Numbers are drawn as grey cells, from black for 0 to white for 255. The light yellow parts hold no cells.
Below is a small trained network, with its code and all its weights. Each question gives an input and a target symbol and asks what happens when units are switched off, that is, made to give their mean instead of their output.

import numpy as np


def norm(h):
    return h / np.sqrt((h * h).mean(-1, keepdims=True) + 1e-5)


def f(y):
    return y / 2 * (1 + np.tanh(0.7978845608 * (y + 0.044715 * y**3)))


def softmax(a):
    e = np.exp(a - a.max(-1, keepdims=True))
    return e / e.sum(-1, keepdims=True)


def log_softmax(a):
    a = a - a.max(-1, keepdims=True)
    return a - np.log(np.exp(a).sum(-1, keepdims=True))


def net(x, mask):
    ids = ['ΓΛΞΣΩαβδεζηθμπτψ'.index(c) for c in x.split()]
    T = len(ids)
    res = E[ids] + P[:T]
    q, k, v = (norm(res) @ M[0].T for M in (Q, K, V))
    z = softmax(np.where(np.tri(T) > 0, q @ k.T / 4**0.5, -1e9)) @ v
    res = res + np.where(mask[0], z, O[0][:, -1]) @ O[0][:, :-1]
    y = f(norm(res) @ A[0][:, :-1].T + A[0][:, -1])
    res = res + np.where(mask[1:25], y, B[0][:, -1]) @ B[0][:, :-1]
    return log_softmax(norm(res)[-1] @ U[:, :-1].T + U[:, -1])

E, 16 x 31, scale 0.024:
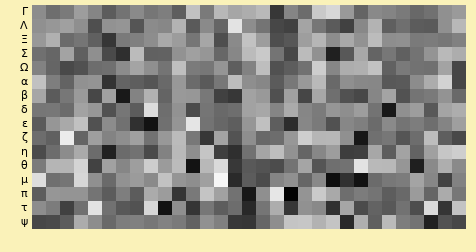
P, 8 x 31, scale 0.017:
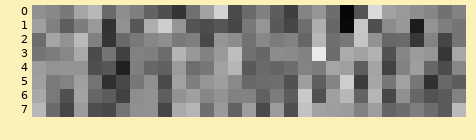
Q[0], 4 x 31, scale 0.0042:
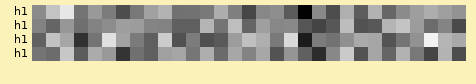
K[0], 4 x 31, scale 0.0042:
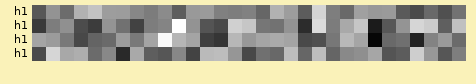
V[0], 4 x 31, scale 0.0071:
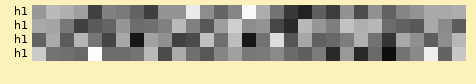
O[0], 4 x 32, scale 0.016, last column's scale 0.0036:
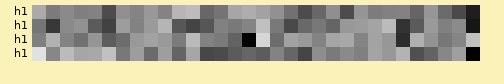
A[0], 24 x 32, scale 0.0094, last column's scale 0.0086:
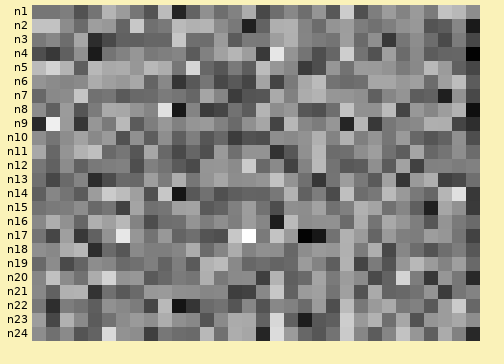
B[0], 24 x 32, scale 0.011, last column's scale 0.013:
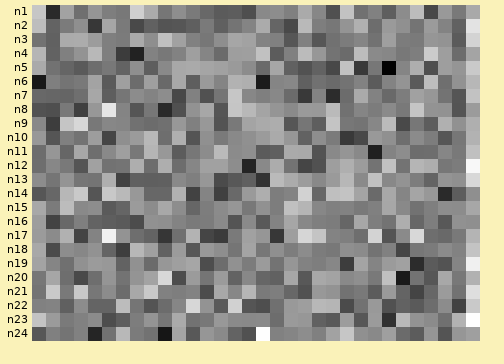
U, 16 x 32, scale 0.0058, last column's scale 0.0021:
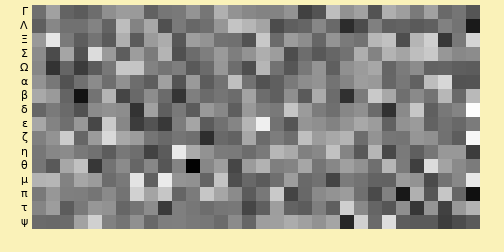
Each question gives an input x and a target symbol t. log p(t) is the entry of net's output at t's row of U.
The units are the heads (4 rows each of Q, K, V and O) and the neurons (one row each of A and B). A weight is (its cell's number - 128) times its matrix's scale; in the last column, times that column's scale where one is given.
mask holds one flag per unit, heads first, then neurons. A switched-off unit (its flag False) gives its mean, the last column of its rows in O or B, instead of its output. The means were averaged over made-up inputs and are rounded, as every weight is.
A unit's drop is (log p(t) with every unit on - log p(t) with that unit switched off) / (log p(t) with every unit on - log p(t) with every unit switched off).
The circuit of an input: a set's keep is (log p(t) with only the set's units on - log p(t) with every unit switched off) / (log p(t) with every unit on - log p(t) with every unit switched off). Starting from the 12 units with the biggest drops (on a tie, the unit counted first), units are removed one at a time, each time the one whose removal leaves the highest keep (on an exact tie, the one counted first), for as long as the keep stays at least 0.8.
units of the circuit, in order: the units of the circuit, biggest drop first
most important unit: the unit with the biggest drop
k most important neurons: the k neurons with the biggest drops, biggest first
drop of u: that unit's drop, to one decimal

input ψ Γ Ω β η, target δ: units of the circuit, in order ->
h1
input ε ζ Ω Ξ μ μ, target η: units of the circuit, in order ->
h1, n13
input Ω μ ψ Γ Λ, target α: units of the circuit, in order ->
h1, n22, n4
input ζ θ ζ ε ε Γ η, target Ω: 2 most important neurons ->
n24, n1
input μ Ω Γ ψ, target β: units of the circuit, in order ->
h1, n20
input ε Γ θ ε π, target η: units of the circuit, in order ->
h1, n13
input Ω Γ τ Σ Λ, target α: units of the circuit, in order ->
h1, n22
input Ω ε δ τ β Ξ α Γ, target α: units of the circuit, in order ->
h1, n22
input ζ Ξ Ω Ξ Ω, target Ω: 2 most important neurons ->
n24, n12
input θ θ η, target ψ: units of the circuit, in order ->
h1, n19, n23
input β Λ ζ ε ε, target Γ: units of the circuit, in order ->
h1, n12, n20
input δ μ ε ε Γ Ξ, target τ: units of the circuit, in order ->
h1, n6, n2, n5
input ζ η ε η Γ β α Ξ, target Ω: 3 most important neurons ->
n24, n12, n1
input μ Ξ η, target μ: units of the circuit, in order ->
h1
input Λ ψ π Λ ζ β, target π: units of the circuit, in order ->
h1, n5, n21, n19
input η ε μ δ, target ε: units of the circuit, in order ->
h1, n2
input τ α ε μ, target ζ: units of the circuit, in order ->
h1, n14
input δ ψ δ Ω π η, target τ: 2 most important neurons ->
n6, n2
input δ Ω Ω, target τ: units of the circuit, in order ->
h1, n6
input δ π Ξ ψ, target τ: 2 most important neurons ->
n6, n5
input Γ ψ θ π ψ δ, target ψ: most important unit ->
n19
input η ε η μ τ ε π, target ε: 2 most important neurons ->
n2, n12
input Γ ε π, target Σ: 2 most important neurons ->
n12, n4
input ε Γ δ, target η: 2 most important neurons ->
n13, n2
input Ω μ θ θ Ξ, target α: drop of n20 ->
0.0
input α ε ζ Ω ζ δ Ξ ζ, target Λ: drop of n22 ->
0.1
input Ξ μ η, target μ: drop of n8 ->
0.1
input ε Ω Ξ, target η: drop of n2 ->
0.4
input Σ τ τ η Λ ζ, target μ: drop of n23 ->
0.1
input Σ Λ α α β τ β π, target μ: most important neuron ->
n23
